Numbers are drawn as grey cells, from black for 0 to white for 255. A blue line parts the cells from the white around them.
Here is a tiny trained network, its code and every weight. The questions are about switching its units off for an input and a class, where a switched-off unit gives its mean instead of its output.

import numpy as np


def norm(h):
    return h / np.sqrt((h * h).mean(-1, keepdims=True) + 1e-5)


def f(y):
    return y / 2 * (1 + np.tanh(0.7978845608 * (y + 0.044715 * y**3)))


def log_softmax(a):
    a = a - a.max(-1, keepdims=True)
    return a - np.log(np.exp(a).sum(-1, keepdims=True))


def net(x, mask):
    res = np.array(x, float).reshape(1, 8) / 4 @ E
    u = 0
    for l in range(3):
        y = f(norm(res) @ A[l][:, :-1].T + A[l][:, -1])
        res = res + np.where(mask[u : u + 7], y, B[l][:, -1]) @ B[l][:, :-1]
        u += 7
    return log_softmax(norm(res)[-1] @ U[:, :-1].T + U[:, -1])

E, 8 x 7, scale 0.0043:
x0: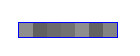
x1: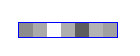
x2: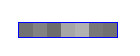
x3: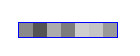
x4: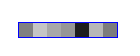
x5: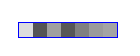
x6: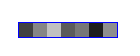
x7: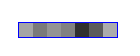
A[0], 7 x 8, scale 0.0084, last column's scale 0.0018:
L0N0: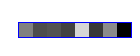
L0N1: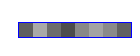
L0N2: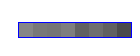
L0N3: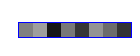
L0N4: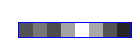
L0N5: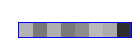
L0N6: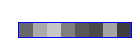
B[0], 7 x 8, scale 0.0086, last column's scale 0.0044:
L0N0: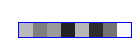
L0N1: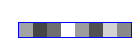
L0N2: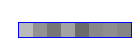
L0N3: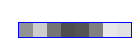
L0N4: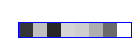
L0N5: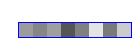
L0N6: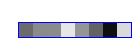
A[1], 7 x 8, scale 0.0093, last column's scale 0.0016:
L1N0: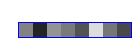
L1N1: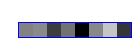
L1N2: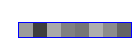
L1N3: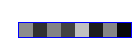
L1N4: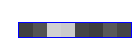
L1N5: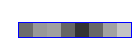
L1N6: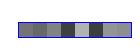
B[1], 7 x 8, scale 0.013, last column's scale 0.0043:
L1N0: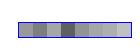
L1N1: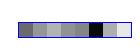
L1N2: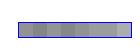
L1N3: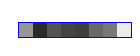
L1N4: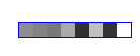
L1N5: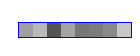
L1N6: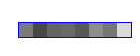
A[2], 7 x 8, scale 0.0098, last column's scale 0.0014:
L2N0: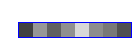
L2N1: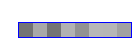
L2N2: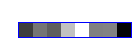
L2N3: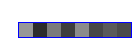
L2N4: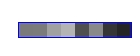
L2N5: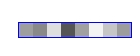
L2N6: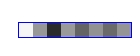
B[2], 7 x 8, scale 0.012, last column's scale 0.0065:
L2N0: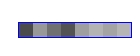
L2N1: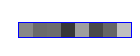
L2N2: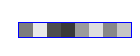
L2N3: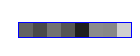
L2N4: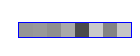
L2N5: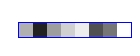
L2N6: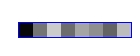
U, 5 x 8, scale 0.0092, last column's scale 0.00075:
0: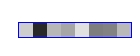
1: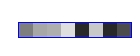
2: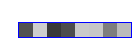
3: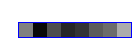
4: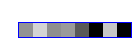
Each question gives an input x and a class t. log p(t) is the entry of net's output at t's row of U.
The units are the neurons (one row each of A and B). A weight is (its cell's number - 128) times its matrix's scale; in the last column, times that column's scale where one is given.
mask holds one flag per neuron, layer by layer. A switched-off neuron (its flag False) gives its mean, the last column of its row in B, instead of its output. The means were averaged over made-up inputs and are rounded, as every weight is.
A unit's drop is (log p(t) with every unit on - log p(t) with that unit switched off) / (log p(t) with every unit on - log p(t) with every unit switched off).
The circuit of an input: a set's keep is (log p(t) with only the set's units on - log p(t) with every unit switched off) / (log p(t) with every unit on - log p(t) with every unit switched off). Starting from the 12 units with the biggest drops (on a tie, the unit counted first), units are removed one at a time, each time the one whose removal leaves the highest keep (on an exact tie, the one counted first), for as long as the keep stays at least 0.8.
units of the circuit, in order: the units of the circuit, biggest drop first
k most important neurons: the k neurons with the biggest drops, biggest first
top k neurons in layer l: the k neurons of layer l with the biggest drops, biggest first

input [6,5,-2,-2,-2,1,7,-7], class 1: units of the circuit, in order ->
L0N6, L2N4
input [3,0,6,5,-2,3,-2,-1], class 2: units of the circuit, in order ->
L0N4
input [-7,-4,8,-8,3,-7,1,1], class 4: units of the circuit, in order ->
L0N3, L1N1
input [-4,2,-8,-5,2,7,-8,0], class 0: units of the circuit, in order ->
L0N5, L2N5
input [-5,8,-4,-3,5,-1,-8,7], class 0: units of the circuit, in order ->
L2N5, L1N4
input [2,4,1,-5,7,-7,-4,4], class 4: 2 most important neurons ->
L0N3, L1N1
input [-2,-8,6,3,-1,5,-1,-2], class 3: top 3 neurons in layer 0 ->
L0N0, L0N6, L0N5
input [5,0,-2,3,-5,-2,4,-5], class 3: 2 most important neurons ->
L0N0, L1N3
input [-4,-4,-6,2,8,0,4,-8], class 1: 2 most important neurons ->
L0N4, L0N1
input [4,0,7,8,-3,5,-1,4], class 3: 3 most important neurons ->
L0N0, L1N3, L2N3
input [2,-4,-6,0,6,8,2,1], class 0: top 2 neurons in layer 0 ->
L0N5, L0N3
